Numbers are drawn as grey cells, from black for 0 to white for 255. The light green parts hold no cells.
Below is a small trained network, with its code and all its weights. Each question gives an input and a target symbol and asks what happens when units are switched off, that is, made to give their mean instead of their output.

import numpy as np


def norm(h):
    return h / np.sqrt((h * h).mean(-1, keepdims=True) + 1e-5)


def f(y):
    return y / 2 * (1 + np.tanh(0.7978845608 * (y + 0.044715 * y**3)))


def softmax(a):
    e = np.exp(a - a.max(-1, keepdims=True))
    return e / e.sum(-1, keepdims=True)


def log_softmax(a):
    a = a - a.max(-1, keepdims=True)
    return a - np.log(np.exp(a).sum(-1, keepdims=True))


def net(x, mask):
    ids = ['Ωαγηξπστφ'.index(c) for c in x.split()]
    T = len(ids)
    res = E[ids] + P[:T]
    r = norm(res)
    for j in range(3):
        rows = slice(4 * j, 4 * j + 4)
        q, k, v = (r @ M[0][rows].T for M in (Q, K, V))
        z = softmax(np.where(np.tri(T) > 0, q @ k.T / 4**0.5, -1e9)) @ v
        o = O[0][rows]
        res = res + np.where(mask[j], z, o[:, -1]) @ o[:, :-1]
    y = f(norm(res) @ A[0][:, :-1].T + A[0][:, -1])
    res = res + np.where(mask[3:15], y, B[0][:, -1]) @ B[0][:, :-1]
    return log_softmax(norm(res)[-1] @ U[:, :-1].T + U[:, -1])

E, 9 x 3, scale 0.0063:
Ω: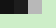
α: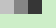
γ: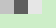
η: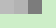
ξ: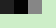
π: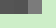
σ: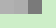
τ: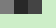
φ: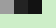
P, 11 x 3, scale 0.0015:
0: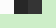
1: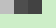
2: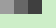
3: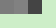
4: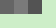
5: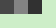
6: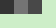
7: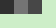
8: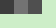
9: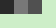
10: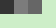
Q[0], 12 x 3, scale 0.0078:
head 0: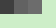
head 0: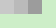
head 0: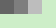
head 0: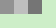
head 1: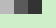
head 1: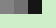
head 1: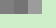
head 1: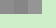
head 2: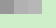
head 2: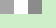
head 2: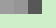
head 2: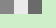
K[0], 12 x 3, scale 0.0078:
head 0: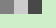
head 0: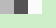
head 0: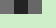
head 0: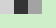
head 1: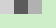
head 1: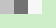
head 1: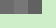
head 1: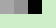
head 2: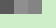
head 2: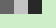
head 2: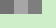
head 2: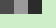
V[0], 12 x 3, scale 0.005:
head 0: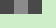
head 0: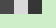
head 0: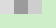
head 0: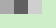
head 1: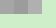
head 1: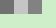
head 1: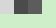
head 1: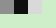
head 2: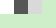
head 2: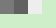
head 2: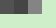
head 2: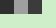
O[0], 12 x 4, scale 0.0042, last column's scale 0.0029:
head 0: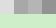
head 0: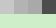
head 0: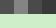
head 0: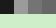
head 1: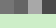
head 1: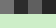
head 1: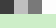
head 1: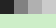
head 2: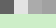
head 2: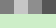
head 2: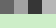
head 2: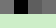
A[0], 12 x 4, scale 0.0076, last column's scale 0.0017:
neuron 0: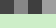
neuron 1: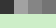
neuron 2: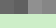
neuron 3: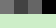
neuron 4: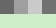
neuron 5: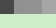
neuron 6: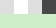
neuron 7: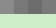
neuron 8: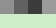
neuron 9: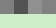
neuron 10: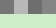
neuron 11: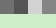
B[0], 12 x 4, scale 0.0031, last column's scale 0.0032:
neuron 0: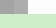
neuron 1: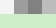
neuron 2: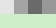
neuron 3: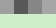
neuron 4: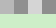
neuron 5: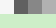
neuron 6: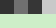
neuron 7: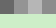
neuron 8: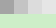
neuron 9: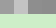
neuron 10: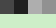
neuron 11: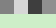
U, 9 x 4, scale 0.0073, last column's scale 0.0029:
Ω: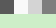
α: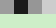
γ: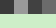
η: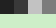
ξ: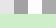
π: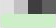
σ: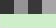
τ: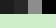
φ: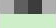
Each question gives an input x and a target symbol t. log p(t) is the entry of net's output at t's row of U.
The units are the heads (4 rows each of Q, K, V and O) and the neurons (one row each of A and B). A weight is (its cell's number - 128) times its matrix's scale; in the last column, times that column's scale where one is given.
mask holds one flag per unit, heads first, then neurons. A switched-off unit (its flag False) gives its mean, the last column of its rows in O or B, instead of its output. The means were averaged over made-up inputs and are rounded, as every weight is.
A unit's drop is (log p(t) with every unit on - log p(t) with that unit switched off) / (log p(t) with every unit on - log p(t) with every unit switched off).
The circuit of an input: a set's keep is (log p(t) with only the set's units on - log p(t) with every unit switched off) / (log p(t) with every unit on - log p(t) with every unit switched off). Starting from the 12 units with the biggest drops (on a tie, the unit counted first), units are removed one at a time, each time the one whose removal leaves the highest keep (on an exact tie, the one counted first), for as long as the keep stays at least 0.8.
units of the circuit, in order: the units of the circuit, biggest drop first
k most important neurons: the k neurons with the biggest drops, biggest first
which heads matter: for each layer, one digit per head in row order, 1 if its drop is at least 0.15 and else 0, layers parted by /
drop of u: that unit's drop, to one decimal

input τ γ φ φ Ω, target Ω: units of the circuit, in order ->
head 2
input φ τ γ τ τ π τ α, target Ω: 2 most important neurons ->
neuron 0; neuron 5
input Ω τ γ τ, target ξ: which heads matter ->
001
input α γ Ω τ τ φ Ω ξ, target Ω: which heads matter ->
001
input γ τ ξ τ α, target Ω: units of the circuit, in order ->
neuron 0; head 1; head 0
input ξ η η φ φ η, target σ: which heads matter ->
000
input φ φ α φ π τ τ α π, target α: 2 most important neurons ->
neuron 1; neuron 4
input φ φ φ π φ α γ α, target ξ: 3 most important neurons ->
neuron 0; neuron 6; neuron 11
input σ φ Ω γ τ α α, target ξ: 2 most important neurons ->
neuron 0; neuron 6
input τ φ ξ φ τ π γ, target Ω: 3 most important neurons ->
neuron 4; neuron 6; neuron 11
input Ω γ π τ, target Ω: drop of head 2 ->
0.7
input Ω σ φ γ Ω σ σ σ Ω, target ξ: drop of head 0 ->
0.1
